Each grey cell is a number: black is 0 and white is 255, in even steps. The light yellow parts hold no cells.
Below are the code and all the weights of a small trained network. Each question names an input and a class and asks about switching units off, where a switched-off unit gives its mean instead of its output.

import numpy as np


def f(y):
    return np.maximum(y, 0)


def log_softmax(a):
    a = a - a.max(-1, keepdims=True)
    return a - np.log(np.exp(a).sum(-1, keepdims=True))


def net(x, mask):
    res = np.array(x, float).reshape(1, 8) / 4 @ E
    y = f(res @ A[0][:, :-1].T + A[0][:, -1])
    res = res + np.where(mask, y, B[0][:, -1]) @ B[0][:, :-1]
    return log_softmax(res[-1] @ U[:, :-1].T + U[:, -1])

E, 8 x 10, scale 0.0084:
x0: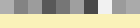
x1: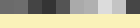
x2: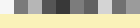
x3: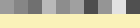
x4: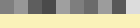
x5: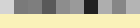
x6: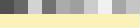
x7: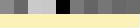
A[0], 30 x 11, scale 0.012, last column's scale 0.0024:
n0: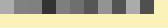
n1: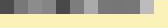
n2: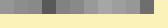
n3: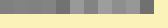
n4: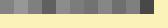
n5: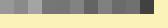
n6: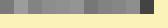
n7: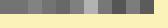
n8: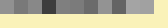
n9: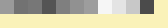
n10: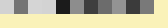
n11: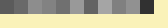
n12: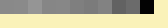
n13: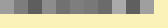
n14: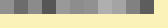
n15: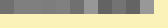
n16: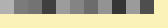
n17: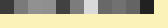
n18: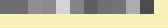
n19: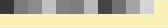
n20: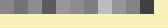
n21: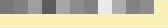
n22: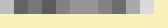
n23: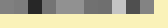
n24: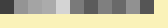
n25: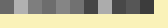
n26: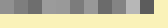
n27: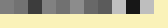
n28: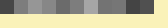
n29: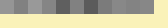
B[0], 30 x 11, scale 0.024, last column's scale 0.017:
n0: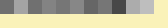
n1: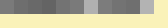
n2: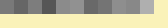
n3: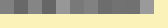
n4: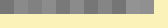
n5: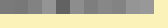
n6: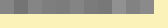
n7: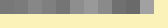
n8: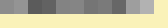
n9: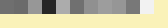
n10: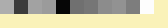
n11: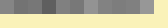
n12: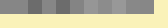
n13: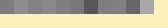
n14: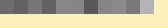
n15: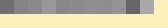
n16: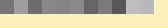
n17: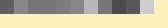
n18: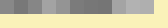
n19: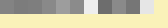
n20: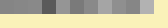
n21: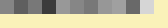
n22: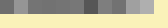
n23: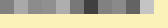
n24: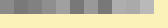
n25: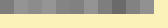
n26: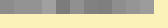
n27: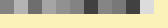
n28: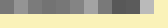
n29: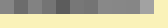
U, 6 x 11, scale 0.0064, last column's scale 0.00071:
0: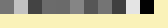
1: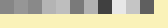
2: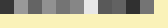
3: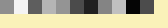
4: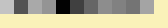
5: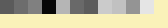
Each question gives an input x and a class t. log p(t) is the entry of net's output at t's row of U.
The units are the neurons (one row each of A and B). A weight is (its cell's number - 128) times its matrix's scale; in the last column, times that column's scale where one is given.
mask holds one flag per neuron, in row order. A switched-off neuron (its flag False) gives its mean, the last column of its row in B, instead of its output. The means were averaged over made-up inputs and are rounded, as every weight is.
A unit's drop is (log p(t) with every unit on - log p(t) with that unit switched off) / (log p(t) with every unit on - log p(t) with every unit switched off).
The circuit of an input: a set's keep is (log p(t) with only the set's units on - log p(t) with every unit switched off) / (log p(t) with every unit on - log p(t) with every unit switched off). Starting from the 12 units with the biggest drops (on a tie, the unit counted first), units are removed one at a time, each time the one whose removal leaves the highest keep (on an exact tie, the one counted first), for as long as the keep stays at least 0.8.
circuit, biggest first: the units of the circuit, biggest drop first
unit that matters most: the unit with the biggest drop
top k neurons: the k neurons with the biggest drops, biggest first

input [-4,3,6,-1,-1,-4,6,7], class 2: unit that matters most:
n17
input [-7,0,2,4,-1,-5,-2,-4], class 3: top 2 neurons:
(n27, n23)
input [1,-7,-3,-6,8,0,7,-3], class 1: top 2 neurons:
(n24, n18)
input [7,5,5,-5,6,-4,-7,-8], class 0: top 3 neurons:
(n0, n16, n8)
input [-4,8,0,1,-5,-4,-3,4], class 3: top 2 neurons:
(n27, n23)
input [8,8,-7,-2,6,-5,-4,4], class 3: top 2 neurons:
(n19, n23)
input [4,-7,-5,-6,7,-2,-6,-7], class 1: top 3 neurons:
(n24, n18, n19)
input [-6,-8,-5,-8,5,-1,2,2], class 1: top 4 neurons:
(n24, n18, n26, n27)
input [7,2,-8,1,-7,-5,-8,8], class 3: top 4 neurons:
(n27, n23, n13, n15)
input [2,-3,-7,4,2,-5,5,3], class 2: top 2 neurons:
(n17, n28)
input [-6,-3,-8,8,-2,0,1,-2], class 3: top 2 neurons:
(n27, n23)
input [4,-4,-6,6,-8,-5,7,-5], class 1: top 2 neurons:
(n24, n18)
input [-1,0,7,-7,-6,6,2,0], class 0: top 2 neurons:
(n0, n16)
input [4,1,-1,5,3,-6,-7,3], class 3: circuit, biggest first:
(n27)
